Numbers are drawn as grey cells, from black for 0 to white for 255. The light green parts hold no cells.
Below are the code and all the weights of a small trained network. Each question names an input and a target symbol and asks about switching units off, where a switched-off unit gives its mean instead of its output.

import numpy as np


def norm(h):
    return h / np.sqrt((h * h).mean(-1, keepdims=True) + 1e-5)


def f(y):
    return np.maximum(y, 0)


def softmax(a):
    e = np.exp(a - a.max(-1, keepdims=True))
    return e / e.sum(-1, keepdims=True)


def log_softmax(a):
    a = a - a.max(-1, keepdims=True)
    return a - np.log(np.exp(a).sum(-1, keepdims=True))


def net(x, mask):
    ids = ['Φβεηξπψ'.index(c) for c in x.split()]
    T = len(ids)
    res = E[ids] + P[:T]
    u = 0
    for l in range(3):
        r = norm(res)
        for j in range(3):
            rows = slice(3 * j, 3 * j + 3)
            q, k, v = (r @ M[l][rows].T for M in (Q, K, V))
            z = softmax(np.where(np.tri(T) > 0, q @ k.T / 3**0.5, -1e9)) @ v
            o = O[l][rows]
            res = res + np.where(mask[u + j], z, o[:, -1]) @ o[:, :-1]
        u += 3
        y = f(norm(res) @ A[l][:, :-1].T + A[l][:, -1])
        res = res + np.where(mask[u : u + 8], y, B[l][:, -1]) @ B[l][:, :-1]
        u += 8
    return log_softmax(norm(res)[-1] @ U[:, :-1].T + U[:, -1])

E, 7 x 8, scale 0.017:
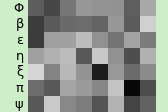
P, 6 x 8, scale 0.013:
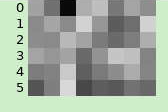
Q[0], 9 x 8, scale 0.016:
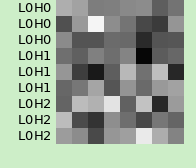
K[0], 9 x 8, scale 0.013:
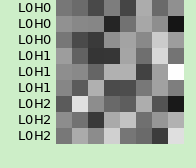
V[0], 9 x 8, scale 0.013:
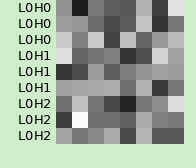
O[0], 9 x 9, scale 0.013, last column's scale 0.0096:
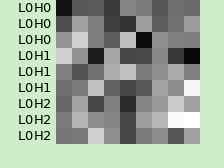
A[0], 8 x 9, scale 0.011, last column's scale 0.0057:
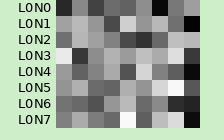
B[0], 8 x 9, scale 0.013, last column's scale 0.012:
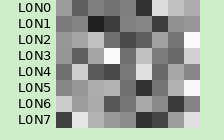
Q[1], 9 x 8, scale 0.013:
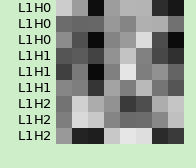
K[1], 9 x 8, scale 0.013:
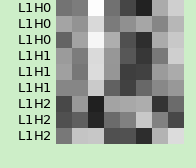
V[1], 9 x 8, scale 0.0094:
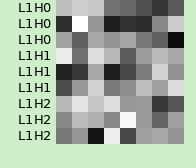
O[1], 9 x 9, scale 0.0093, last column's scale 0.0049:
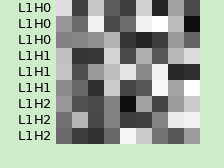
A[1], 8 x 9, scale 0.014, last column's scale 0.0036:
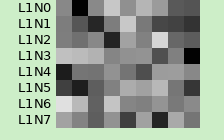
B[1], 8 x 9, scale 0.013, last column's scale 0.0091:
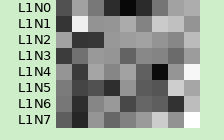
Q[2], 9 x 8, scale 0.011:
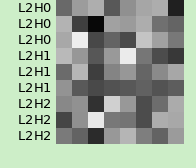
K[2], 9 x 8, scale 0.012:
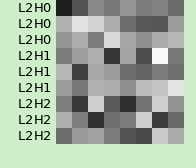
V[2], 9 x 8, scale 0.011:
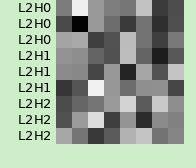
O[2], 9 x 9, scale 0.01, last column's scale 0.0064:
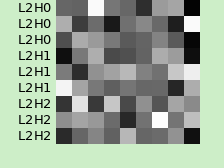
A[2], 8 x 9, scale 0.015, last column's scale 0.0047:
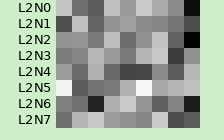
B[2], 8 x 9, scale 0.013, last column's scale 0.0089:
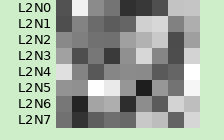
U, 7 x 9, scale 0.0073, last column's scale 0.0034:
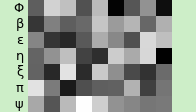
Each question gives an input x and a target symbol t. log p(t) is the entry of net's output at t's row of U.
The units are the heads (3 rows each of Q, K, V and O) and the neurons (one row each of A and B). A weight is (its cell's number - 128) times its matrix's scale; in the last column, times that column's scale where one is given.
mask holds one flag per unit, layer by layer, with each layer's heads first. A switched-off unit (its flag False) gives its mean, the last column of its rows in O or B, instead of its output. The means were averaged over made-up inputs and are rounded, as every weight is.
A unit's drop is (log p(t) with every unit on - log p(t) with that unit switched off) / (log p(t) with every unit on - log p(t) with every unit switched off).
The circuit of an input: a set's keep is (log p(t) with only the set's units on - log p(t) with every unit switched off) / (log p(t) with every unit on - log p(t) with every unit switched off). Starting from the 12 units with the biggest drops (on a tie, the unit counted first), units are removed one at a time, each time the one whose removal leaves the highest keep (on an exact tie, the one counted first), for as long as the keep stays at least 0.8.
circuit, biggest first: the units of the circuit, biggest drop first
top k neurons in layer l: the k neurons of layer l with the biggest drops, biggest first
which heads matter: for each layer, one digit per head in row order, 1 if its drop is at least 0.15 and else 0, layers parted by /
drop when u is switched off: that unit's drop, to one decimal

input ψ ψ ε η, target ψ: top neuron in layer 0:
L0N7
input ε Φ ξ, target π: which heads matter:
010 / 000 / 000
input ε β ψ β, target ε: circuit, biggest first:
L0H0, L1H2, L0N3, L1H1
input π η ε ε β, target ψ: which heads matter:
110 / 000 / 000
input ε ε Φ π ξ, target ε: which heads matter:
110 / 111 / 000
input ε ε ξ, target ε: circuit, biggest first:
L1H1, L0H0
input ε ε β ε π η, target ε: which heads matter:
100 / 111 / 000
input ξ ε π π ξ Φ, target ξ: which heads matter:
010 / 000 / 000
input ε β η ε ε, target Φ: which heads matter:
101 / 100 / 000
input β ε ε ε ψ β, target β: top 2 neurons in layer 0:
L0N0, L0N7
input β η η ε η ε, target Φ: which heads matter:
111 / 000 / 000
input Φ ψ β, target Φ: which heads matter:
011 / 110 / 000
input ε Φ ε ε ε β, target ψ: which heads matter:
100 / 000 / 000
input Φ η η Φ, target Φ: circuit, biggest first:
L0H0
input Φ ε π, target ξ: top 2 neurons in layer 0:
L0N7, L0N5
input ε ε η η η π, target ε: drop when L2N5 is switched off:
0.1
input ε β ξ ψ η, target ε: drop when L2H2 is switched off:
0.2
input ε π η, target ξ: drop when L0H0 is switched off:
0.1
